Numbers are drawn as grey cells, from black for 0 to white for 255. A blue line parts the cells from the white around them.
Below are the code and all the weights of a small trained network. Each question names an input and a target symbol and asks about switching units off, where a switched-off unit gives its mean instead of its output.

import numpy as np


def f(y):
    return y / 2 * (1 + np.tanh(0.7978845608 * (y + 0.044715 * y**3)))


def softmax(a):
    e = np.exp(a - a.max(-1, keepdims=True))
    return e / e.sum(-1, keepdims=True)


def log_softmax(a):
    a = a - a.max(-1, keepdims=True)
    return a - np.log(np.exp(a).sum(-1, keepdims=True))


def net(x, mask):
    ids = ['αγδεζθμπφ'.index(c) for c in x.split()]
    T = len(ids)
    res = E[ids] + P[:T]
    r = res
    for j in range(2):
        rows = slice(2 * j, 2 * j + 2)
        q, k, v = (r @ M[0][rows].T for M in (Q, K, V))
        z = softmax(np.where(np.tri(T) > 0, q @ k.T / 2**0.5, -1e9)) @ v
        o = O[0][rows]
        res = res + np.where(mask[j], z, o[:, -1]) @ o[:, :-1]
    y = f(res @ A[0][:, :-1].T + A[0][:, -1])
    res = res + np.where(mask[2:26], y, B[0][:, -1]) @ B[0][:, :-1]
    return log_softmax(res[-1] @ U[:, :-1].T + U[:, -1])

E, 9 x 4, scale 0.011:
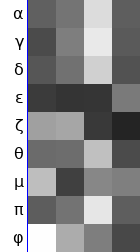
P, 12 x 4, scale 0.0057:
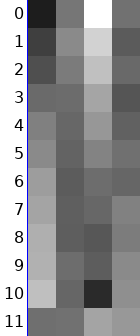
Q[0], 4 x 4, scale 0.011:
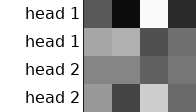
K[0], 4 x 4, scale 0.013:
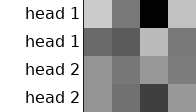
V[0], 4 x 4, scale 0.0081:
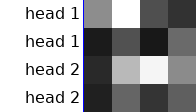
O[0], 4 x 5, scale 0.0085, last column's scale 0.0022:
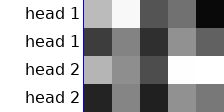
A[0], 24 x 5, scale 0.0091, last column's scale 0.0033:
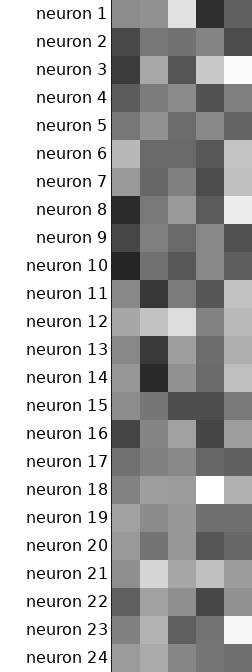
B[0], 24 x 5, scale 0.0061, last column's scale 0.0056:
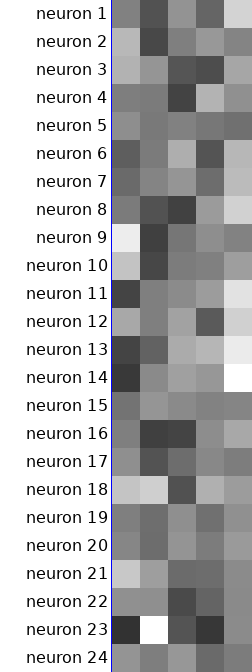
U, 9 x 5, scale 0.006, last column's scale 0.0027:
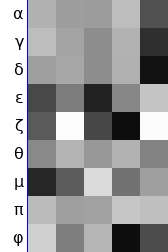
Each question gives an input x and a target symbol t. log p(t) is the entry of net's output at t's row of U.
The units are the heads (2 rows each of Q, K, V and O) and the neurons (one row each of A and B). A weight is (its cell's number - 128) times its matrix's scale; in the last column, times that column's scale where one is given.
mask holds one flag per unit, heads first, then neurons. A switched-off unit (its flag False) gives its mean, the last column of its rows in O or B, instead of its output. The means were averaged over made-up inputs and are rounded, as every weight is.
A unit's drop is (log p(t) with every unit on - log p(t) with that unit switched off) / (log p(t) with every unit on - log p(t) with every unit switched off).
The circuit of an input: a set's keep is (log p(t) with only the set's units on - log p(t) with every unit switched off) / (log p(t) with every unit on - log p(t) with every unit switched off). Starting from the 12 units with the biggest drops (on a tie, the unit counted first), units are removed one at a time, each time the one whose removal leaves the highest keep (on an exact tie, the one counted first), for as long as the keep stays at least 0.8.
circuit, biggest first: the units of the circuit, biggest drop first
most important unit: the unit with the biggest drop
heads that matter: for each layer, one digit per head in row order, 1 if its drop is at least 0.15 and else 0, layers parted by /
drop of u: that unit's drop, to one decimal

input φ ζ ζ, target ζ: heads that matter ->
10
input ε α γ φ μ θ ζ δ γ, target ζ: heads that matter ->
10
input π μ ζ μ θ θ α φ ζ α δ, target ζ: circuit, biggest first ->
head 1; neuron 23; neuron 13
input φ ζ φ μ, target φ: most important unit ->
head 1
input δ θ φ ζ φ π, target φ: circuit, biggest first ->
head 1; head 2; neuron 12; neuron 1
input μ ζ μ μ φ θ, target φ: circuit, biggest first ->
head 1; head 2; neuron 12
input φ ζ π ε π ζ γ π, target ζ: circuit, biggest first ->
head 1; neuron 23; head 2
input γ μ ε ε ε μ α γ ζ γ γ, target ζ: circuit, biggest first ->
head 1; neuron 23; head 2
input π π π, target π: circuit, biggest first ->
head 2; neuron 18
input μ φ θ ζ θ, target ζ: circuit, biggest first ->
head 1; neuron 23
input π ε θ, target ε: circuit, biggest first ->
head 1; head 2; neuron 8
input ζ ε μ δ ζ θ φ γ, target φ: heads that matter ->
10
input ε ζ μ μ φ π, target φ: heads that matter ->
10
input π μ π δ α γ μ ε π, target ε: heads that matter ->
11
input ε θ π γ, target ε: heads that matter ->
10
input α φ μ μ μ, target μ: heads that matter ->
01
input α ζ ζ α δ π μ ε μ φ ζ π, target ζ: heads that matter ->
10
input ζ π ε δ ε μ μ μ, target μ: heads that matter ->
01
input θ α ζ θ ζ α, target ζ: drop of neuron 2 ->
0.0
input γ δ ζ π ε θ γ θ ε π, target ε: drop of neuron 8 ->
0.1
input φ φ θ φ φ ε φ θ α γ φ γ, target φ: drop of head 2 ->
0.2
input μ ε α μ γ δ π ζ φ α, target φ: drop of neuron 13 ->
0.1
